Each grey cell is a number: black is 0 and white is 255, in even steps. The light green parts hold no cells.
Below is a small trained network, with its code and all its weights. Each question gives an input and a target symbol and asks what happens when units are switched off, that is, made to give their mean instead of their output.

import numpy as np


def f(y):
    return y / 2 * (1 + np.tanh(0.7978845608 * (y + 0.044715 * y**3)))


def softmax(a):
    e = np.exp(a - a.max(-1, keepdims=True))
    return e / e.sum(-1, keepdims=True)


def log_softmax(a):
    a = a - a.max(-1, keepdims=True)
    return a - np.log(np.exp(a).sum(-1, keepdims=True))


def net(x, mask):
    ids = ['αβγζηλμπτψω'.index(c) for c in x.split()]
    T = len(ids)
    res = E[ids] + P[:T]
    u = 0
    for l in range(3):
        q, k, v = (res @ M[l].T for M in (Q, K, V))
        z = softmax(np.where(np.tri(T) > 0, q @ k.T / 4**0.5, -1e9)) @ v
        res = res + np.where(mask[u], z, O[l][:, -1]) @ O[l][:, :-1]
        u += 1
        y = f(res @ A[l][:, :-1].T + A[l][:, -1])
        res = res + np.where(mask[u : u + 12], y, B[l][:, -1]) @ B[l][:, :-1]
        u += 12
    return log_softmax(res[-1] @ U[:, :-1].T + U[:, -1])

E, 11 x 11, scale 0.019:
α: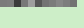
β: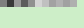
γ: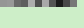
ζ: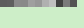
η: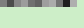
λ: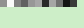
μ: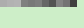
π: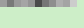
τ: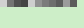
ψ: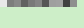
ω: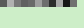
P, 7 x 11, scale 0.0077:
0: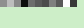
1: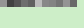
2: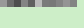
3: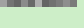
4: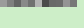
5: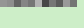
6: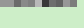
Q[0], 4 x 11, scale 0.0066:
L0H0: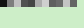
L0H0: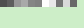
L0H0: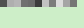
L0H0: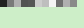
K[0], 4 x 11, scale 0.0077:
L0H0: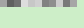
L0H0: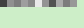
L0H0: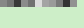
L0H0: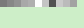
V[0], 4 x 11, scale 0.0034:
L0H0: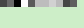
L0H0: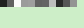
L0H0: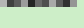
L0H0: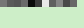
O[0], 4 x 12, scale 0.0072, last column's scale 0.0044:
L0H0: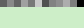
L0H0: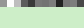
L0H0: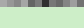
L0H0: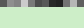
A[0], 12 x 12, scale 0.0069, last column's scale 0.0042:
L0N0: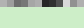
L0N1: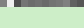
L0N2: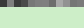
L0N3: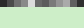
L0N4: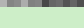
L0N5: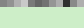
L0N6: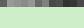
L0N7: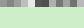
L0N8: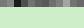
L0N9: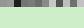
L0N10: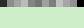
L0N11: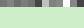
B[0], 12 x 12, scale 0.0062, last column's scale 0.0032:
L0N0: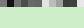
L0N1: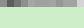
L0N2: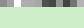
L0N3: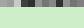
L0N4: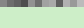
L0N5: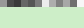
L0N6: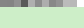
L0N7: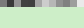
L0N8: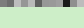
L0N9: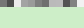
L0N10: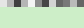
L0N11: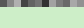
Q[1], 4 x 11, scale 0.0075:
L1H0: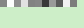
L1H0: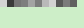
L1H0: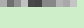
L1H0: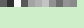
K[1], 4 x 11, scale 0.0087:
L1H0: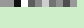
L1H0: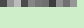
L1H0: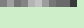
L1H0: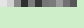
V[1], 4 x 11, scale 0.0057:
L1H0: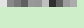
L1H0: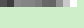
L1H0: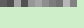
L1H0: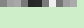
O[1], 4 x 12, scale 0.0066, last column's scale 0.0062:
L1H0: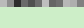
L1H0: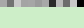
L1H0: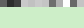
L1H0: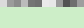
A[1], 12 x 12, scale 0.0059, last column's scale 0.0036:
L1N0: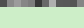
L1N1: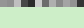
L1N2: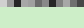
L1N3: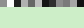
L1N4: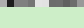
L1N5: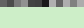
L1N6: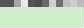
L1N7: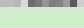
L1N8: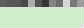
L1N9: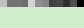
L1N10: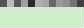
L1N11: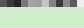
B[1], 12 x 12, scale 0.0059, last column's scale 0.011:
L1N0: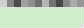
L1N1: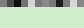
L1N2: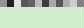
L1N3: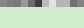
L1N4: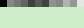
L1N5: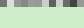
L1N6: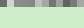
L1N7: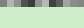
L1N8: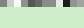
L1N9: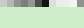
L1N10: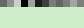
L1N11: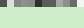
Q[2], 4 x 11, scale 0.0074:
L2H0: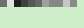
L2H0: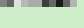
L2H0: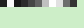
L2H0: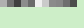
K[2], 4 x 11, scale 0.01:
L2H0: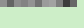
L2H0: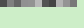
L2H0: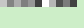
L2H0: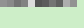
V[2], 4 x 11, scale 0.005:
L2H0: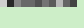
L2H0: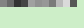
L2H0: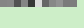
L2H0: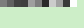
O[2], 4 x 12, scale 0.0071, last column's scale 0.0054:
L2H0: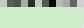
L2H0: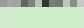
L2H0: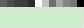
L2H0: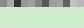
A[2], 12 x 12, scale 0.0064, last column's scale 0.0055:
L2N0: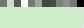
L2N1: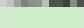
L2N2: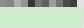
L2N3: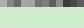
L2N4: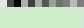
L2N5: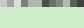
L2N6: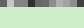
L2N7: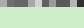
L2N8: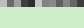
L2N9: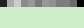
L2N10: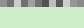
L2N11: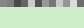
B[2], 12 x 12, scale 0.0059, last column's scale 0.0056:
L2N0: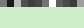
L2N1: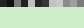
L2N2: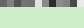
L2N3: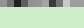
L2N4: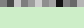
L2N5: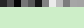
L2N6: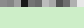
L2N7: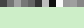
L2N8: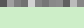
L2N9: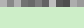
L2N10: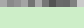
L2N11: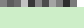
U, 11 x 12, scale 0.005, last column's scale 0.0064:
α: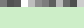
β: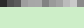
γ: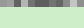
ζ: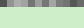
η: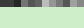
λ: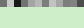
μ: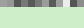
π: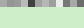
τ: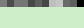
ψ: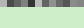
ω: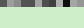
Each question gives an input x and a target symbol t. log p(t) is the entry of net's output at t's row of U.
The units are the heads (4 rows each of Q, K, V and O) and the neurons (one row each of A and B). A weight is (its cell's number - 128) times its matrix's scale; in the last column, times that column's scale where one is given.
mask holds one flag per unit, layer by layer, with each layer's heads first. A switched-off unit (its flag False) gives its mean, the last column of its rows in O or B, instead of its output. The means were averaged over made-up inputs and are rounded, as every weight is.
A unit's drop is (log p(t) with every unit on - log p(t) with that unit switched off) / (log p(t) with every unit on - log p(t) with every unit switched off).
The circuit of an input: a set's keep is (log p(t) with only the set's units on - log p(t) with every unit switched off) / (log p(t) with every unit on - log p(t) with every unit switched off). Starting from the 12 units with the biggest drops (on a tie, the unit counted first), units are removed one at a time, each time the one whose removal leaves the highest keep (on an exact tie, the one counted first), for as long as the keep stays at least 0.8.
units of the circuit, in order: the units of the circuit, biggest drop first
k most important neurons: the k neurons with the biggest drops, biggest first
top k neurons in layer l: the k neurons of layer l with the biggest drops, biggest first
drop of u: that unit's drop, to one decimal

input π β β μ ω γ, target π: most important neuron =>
[L1N9]
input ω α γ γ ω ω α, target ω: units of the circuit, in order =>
[L1H0, L1N8]
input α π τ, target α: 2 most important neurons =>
[L0N9, L0N8]
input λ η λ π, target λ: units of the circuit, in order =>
[L1H0, L2H0, L0H0, L1N6]
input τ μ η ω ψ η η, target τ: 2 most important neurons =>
[L2N0, L1N11]
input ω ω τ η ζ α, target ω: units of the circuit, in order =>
[L1H0, L1N8, L0N2]
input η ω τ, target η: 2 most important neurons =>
[L0N0, L1N4]
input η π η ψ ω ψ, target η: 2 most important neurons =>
[L0N0, L1N4]
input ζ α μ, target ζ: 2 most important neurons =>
[L0N0, L2N9]
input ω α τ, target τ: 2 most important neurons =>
[L1N9, L0N0]
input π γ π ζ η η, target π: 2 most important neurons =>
[L0N11, L1N4]
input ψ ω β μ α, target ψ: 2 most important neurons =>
[L2N4, L1N11]
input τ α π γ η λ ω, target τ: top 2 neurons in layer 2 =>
[L2N0, L2N5]
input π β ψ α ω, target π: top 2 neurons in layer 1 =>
[L1N9, L1N11]
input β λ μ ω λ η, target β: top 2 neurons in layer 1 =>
[L1N4, L1N8]
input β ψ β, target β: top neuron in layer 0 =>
[L0N11]
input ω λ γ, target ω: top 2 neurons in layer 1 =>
[L1N8, L1N11]
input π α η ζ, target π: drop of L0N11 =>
0.3
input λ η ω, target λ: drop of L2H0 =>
0.3
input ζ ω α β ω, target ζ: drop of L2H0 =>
0.6
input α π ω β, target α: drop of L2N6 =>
0.2
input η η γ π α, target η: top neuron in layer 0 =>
[L0N0]
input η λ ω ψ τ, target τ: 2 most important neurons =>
[L0N0, L1N9]
